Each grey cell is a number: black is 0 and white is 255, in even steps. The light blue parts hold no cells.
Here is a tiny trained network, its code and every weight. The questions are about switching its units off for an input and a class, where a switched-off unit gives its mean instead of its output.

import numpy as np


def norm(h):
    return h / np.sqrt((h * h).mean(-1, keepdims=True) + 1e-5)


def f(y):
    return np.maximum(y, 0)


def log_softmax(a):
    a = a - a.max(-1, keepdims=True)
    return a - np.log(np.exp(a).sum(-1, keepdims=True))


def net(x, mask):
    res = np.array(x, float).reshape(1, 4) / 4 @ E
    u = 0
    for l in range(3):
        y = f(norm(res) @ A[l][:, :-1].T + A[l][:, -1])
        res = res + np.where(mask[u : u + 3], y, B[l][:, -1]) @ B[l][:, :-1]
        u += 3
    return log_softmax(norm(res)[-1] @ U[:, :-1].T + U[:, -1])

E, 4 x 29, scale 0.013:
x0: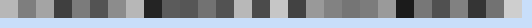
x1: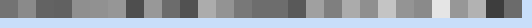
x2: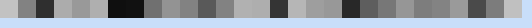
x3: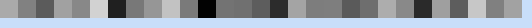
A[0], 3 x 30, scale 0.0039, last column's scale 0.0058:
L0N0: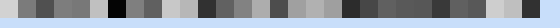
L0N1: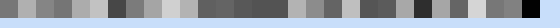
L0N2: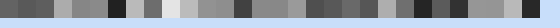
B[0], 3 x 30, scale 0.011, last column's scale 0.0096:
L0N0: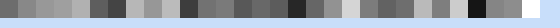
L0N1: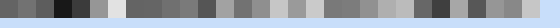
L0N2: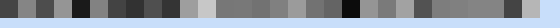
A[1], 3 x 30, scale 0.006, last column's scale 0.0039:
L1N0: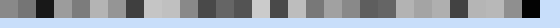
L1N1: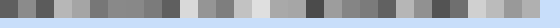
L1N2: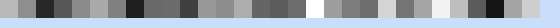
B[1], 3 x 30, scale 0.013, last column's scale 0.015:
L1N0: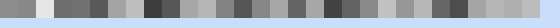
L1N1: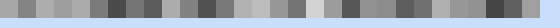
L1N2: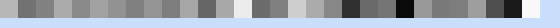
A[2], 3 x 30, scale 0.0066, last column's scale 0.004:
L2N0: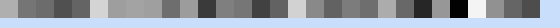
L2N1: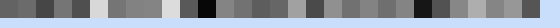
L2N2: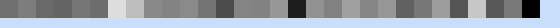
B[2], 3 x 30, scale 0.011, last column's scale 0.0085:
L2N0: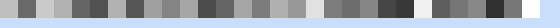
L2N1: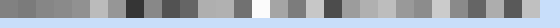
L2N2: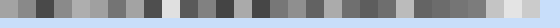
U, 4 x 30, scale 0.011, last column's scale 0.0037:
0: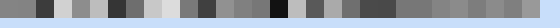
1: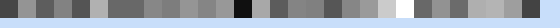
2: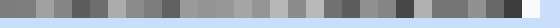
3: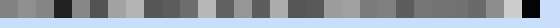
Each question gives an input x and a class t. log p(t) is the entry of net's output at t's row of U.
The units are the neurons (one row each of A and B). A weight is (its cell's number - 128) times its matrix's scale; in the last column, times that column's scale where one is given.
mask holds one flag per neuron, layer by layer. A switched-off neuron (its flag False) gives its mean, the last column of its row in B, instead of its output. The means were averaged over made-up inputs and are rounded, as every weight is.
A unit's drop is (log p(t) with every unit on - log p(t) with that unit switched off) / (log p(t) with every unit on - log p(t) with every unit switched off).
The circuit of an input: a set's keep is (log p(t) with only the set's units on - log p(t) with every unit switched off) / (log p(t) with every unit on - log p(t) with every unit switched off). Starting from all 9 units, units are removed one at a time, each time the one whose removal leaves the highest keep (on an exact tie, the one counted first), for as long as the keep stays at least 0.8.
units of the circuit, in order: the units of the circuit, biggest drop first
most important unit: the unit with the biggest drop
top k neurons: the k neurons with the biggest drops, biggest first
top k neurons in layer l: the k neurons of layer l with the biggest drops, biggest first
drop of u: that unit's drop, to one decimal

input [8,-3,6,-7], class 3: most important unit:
L2N0
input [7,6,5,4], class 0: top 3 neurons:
L1N0, L0N0, L0N1
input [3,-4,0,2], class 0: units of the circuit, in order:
L0N0, L1N0
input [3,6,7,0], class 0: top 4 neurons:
L1N0, L0N1, L0N0, L2N1
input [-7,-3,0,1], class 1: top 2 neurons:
L1N2, L2N0
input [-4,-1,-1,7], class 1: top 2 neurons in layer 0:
L0N0, L0N2
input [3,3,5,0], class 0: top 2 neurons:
L0N0, L1N0
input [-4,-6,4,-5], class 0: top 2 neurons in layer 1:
L1N0, L1N2
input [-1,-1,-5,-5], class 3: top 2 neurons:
L1N2, L2N2
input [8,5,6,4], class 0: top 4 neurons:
L0N0, L1N0, L0N1, L2N0
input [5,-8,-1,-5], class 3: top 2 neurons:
L1N2, L2N0
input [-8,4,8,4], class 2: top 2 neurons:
L1N0, L1N2
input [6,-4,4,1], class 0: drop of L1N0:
0.3
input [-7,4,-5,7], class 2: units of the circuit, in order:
L2N0
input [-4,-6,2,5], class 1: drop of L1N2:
0.1
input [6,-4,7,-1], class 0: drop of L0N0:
0.0
